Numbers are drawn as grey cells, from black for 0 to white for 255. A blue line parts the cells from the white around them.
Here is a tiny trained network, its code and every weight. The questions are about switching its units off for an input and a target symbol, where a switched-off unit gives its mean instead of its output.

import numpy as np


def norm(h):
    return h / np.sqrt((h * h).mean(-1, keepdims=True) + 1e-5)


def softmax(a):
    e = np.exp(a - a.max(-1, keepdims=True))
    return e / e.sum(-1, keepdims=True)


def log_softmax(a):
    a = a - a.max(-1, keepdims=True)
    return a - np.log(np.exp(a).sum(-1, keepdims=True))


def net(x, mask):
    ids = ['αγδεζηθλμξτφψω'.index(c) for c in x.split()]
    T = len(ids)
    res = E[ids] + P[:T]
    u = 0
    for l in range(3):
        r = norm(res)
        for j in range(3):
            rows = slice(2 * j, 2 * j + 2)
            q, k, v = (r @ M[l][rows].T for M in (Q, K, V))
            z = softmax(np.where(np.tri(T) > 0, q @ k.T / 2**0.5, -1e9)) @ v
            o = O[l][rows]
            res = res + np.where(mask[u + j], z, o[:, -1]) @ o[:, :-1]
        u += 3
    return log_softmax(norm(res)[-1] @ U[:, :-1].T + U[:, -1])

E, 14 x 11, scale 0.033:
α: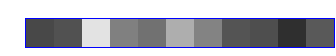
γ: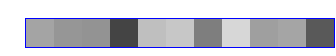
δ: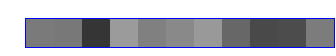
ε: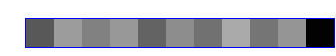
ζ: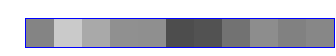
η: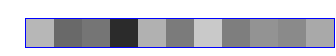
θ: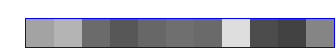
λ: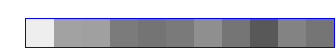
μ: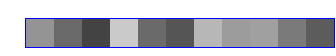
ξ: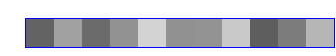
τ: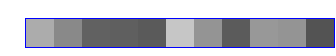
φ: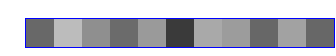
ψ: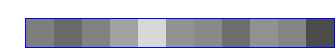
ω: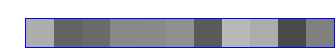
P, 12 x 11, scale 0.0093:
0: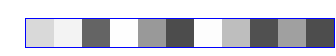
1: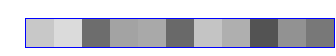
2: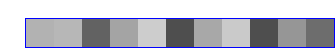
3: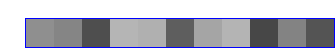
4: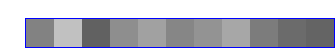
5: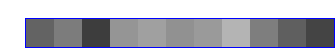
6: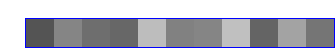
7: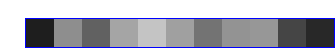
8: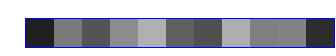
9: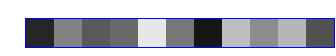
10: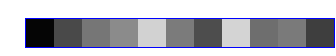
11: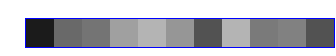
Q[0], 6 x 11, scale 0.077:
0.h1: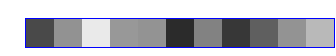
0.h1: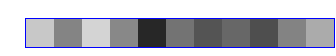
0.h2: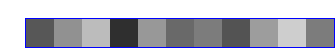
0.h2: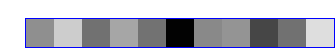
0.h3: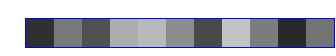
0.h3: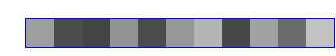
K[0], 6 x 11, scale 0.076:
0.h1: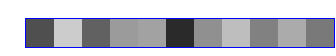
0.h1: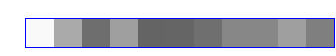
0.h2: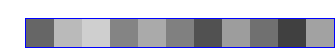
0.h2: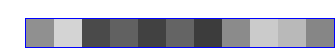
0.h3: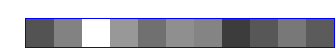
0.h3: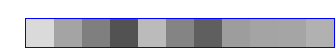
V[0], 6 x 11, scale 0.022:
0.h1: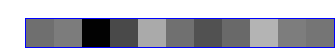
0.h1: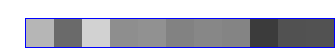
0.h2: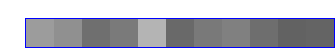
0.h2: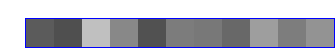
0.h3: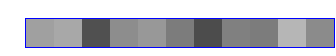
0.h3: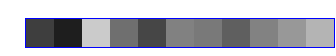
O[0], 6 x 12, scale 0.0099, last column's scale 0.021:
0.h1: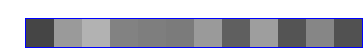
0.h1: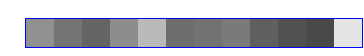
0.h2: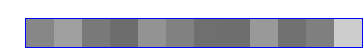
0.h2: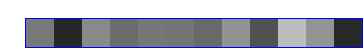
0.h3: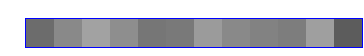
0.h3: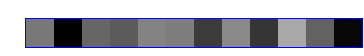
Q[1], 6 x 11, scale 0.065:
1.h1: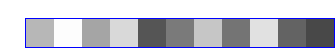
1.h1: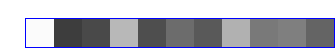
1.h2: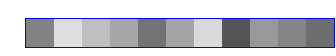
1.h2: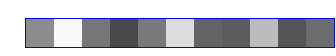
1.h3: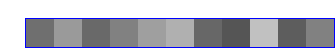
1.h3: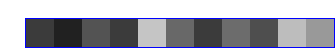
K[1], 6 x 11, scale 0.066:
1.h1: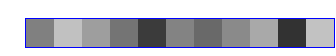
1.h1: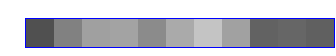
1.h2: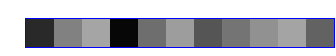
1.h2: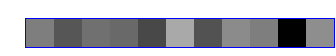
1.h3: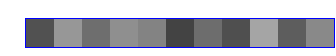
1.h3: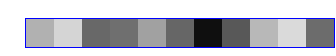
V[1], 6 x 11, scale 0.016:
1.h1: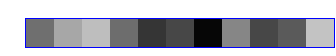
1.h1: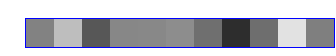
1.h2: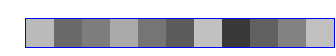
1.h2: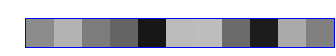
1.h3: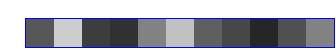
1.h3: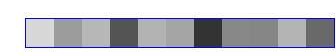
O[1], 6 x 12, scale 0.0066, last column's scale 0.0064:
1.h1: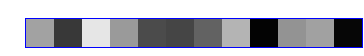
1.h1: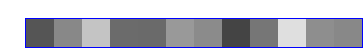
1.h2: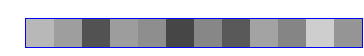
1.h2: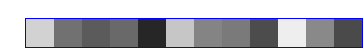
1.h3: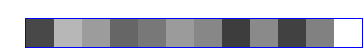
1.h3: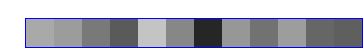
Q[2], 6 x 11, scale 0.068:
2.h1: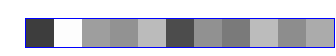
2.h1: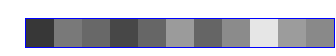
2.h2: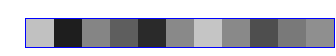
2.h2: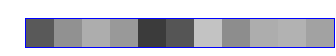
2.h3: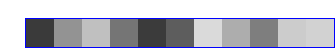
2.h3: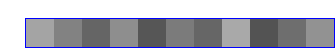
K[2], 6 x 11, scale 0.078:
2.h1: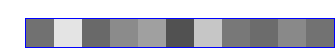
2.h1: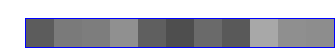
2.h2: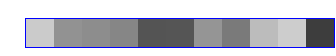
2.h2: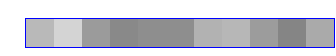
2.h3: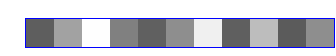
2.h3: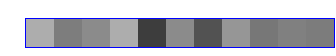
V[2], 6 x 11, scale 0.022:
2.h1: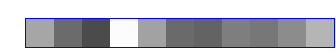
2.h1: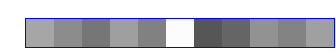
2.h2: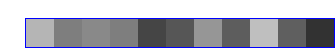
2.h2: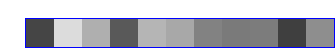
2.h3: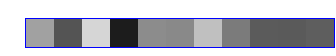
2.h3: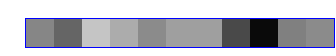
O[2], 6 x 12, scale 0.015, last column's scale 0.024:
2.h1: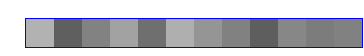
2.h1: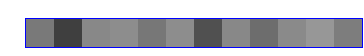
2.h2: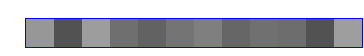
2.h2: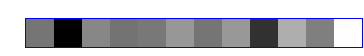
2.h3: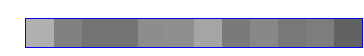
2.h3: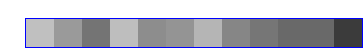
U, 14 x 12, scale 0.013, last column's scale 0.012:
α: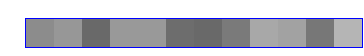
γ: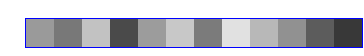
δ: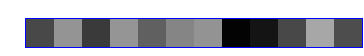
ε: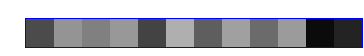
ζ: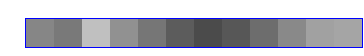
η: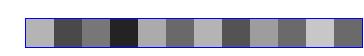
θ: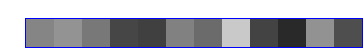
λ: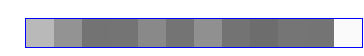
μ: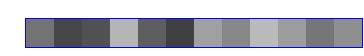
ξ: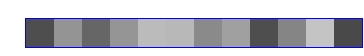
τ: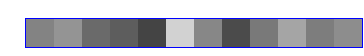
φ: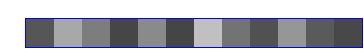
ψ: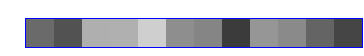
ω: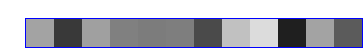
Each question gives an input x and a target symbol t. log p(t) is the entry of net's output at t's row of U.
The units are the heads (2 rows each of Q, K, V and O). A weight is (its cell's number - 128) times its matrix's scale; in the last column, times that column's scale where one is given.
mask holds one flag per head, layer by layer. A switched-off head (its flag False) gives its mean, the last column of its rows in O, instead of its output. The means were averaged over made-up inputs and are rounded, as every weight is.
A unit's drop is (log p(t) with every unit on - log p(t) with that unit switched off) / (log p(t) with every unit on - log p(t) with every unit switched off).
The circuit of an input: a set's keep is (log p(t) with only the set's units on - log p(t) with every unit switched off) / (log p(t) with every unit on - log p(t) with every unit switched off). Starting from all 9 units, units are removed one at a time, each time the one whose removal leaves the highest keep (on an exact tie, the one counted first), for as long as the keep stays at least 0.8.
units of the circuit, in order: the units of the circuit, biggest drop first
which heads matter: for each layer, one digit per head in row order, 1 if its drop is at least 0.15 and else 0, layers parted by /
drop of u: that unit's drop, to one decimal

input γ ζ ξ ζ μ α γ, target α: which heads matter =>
001 / 000 / 010
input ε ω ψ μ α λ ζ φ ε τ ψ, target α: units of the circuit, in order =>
[0.h3 2.h2 0.h2]
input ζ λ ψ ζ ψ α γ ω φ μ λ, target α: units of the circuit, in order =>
[2.h2 0.h3]
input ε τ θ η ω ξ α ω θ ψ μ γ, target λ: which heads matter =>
100 / 000 / 000
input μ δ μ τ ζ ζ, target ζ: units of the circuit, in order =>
[1.h1]
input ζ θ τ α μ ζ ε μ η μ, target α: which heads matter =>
000 / 000 / 010
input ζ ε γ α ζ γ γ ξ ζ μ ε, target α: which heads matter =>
001 / 000 / 010
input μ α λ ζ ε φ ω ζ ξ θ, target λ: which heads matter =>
000 / 000 / 000
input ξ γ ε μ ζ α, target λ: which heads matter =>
001 / 000 / 011
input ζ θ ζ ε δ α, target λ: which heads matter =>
000 / 000 / 011
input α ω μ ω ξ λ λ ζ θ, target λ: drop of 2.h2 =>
0.1
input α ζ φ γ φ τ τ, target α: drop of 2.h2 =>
0.4
